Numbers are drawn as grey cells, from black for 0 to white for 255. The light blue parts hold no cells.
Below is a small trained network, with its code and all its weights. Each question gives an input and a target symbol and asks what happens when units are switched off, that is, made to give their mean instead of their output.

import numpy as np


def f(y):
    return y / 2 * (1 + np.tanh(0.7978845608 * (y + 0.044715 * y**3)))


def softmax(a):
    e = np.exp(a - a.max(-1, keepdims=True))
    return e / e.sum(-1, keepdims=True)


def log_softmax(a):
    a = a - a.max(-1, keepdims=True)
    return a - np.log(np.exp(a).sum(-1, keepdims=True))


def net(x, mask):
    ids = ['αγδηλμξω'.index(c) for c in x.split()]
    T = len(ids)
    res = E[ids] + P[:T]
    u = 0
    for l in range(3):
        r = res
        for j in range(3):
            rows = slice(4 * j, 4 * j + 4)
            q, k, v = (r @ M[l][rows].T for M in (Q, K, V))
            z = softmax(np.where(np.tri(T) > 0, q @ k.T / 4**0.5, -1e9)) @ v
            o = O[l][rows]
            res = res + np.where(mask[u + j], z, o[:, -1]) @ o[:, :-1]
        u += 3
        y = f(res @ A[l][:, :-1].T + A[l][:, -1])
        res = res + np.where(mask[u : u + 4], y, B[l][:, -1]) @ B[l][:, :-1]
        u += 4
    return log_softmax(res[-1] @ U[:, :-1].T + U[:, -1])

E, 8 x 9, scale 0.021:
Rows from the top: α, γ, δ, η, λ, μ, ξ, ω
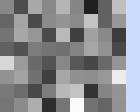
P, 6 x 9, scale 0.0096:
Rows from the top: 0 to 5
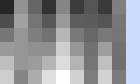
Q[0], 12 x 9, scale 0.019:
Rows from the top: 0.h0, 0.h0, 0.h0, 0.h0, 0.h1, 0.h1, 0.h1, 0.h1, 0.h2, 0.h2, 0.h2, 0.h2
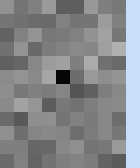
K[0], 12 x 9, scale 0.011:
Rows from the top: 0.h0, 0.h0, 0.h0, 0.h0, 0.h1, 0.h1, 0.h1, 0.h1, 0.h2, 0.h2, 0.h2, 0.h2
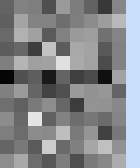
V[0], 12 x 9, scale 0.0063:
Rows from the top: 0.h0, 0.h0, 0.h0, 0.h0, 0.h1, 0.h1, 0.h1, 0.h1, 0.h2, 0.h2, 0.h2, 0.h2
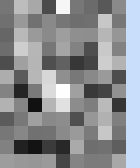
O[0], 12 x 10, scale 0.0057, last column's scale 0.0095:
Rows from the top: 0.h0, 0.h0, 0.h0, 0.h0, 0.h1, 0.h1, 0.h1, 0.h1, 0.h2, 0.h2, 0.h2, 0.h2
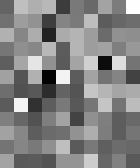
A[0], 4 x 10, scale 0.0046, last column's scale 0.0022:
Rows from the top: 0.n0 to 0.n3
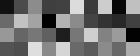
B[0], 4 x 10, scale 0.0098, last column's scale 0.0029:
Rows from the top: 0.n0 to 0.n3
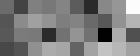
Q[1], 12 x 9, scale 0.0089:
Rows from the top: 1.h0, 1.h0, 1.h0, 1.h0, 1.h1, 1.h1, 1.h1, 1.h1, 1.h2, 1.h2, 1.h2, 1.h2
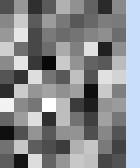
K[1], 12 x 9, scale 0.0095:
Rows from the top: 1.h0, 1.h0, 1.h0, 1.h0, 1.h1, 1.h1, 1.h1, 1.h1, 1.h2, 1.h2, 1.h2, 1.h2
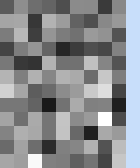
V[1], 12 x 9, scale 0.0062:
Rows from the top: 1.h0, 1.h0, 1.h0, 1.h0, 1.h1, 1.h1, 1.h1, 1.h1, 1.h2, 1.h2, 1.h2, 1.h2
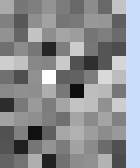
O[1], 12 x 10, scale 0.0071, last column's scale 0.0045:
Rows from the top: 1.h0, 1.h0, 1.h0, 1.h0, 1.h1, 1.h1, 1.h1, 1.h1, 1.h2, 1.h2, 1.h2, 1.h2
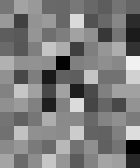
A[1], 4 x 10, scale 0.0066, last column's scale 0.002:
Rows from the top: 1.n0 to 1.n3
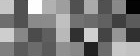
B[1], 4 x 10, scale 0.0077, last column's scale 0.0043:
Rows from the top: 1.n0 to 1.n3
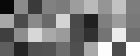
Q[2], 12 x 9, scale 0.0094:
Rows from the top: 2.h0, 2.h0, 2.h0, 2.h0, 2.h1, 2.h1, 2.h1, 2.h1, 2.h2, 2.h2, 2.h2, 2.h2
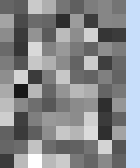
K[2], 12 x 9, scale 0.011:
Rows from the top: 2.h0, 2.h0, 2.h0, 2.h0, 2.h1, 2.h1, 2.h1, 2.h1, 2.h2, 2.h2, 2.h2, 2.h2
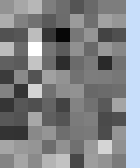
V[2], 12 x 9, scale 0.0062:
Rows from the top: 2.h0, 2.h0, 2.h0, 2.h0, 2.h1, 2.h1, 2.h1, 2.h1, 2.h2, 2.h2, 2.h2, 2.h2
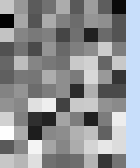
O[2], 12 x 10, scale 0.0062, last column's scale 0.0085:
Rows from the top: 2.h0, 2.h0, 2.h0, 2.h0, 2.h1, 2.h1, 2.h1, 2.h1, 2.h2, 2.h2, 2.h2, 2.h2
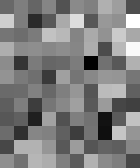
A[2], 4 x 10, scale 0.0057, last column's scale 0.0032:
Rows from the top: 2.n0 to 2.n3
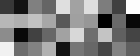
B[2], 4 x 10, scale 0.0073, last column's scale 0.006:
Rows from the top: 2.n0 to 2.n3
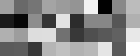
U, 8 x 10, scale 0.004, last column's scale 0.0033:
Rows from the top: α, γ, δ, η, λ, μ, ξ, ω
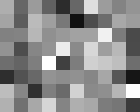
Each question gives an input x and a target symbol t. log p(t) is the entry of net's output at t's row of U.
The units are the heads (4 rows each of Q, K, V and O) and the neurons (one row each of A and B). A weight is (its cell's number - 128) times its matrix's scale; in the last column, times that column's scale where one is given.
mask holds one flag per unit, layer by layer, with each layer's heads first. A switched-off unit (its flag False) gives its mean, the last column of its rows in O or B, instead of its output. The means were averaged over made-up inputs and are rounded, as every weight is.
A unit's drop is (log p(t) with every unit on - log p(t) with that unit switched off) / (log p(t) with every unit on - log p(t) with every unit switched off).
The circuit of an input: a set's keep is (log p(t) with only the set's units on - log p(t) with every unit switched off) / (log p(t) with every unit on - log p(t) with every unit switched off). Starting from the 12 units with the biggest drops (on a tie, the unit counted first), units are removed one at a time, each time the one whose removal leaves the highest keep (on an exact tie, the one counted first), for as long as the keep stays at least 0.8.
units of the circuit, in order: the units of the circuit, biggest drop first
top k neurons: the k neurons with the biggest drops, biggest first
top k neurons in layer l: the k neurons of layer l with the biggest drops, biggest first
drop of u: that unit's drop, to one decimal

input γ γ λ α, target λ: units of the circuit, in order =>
[1.h1; 1.h0; 2.h0; 2.h1]
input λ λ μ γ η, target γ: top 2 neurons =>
[0.n0; 2.n2]
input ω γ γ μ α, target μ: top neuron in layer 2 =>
[2.n1]
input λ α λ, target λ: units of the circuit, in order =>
[1.h1; 2.n3; 2.h0]
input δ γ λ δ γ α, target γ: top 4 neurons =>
[2.n2; 1.n3; 2.n3; 0.n0]
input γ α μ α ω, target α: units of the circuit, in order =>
[0.h1; 1.h1; 2.h0]
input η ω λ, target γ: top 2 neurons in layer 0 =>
[0.n0; 0.n3]
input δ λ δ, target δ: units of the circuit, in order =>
[2.h2; 0.h0]
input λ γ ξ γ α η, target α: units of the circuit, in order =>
[1.h1; 0.h1; 0.n3]
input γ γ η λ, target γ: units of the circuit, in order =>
[1.n2; 1.h2; 1.h1; 2.n3]
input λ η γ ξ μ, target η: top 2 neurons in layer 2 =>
[2.n1; 2.n3]
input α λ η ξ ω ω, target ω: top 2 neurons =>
[2.n2; 2.n0]
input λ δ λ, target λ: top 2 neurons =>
[2.n3; 0.n1]
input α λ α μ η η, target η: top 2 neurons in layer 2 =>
[2.n0; 2.n2]
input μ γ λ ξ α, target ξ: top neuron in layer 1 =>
[1.n3]
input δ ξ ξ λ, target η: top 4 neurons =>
[2.n1; 0.n0; 2.n3; 1.n3]
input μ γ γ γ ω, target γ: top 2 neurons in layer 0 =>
[0.n0; 0.n1]
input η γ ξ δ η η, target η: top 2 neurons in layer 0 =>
[0.n1; 0.n0]
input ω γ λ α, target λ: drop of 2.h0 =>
0.1
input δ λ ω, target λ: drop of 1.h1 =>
0.2
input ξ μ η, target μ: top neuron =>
[0.n0]
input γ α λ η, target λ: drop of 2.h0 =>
0.2
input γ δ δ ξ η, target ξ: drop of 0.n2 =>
0.1
